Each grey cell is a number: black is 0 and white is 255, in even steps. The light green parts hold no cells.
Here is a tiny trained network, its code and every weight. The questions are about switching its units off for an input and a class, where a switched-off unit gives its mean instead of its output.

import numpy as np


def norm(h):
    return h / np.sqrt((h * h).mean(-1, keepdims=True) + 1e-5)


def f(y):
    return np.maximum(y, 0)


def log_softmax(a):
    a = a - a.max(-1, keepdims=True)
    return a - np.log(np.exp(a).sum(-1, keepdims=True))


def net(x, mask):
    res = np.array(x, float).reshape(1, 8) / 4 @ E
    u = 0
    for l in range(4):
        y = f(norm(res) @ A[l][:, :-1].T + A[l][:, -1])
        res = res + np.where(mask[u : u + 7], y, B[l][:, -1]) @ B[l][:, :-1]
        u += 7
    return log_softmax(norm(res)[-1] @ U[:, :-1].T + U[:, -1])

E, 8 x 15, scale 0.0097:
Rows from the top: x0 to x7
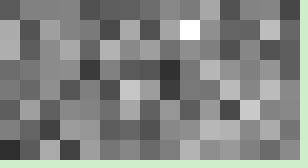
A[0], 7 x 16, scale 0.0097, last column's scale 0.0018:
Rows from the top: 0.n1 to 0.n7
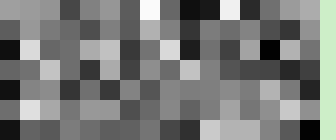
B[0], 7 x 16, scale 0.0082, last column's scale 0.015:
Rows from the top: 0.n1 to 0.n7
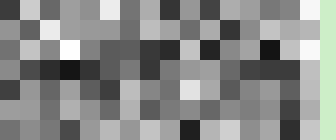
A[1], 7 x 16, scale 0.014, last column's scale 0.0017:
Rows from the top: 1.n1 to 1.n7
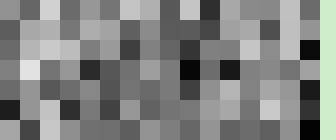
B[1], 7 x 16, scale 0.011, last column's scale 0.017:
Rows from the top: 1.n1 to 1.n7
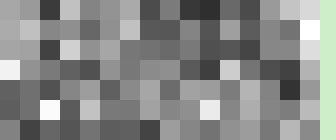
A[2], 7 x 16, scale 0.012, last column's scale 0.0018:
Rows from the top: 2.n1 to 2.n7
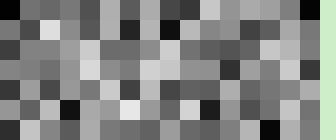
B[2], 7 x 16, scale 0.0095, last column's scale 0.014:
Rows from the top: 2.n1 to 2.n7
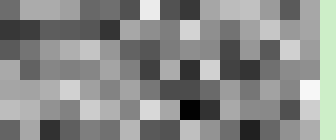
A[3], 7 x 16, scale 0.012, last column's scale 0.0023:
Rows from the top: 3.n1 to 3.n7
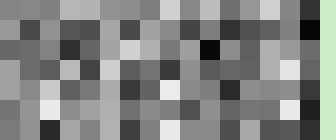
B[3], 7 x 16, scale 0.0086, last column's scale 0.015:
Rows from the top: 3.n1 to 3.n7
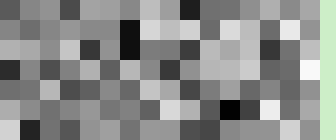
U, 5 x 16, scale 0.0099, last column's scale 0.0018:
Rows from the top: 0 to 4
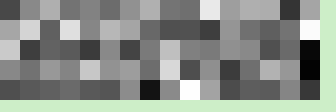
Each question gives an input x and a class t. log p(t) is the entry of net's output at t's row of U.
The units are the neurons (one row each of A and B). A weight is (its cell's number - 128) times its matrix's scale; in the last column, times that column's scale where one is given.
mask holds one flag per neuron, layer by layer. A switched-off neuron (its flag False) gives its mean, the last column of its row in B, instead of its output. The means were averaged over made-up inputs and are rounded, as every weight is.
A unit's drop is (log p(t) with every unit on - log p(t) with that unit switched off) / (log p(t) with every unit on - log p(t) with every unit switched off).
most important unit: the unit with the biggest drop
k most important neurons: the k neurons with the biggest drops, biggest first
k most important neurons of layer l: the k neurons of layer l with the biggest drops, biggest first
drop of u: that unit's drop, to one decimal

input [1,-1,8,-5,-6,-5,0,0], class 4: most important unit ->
0.n4
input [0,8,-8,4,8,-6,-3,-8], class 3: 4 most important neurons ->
1.n6; 0.n3; 1.n1; 1.n2
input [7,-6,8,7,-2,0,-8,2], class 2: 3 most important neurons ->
0.n4; 1.n4; 0.n1
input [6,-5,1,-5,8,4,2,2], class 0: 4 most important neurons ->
0.n7; 0.n5; 1.n6; 1.n1
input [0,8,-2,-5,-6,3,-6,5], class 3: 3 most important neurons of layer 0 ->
0.n1; 0.n3; 0.n6
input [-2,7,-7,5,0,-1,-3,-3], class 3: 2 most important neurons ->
0.n4; 0.n7
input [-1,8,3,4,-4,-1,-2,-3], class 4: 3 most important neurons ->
2.n6; 0.n7; 1.n4
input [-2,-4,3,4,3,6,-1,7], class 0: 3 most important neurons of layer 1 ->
1.n6; 1.n1; 1.n5
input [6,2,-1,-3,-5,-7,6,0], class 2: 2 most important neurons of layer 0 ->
0.n3; 0.n1
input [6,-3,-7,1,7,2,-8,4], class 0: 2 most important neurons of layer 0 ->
0.n5; 0.n7
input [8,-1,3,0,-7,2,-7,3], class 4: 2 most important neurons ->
0.n4; 0.n3
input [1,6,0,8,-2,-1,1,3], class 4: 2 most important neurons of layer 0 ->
0.n4; 0.n1
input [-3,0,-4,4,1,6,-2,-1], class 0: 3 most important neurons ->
0.n5; 0.n1; 0.n7
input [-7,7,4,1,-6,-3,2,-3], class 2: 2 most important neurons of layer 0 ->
0.n3; 0.n1
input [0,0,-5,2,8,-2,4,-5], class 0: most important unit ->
0.n3
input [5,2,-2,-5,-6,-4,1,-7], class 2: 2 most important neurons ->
0.n1; 1.n2
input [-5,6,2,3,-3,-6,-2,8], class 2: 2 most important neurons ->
0.n4; 2.n6
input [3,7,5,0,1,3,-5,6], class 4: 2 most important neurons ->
0.n4; 1.n1
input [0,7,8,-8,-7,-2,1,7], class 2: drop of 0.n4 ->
0.1
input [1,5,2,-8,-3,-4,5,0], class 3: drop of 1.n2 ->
0.3
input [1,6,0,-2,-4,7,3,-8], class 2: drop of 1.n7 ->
0.0
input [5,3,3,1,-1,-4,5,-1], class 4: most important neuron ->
2.n6
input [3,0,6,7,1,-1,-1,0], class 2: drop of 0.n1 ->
0.1
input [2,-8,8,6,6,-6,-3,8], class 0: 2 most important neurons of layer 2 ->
2.n2; 2.n1
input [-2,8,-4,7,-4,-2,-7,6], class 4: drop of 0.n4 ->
0.5
